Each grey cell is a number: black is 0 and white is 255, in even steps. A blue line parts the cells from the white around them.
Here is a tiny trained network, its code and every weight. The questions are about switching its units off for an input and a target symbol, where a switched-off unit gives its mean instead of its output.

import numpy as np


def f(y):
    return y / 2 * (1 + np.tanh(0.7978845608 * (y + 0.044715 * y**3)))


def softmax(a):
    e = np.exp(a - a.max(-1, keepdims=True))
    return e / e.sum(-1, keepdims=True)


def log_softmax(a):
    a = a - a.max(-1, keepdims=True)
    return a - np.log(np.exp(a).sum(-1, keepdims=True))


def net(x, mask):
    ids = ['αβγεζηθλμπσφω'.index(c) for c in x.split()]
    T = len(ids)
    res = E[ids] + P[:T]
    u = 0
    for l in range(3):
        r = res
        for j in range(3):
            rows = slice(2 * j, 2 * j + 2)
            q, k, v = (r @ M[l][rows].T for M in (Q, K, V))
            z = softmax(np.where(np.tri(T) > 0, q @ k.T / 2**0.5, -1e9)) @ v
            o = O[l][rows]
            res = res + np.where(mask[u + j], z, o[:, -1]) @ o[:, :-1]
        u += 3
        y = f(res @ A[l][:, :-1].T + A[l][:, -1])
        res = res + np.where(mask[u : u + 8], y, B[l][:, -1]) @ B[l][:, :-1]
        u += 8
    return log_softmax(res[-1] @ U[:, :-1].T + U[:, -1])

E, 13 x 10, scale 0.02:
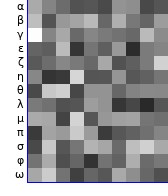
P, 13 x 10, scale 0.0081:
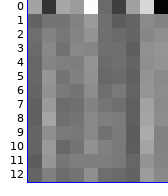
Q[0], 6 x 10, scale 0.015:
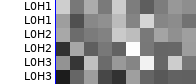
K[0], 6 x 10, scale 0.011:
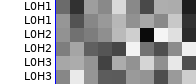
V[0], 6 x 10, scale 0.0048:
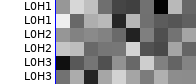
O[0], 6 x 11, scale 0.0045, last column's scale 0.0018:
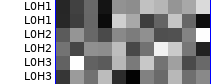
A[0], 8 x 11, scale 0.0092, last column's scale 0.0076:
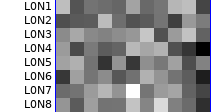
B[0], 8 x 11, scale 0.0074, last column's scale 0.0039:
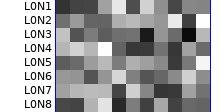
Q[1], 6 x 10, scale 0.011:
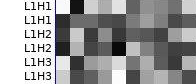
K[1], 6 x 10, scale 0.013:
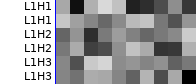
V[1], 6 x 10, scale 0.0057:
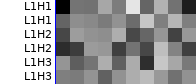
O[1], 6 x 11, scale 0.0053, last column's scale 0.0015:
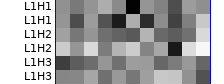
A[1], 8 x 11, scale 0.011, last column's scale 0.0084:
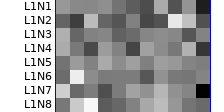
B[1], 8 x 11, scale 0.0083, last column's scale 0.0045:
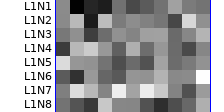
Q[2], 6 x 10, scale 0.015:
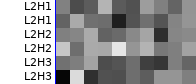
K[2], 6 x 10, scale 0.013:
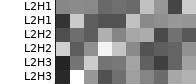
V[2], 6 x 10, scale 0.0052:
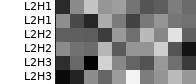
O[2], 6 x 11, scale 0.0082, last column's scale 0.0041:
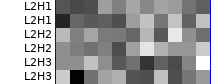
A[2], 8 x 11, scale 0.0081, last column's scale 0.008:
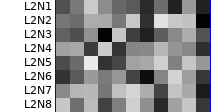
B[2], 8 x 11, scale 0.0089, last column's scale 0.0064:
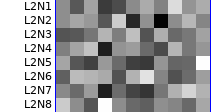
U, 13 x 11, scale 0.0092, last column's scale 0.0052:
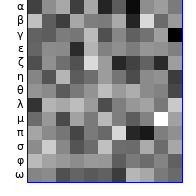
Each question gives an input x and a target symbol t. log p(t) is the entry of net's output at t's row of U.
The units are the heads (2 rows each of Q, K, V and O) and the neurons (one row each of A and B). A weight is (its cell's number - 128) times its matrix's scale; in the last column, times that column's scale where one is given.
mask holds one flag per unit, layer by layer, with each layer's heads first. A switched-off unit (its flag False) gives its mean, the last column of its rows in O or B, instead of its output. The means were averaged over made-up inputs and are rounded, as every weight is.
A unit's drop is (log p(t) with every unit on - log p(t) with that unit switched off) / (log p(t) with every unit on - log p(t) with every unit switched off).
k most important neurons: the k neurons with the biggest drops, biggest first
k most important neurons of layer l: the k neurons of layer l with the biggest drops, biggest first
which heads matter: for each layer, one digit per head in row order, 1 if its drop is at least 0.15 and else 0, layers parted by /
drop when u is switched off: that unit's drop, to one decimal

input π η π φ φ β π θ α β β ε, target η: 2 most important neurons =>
[L1N8; L1N6]
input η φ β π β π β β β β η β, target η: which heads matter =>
000 / 000 / 001
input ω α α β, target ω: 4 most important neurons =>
[L2N5; L0N5; L1N8; L2N7]
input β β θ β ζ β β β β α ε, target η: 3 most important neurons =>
[L1N8; L2N1; L0N5]
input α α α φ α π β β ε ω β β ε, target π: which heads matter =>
000 / 000 / 010
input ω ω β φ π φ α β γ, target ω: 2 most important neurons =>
[L2N5; L1N8]
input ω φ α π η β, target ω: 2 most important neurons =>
[L2N5; L0N5]
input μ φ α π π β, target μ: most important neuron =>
[L0N7]
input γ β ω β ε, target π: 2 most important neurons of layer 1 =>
[L1N2; L1N8]
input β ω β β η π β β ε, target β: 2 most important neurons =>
[L0N2; L2N8]
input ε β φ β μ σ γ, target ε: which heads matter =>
000 / 001 / 000
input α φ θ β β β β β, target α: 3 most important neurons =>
[L2N7; L0N4; L1N6]
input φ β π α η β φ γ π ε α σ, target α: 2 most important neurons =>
[L2N2; L1N6]
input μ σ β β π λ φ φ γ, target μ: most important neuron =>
[L0N7]
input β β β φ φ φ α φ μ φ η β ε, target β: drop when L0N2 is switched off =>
0.5
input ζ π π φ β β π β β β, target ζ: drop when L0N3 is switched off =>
0.3
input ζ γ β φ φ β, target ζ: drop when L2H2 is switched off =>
0.6
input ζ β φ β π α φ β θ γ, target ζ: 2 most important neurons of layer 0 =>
[L0N3; L0N1]
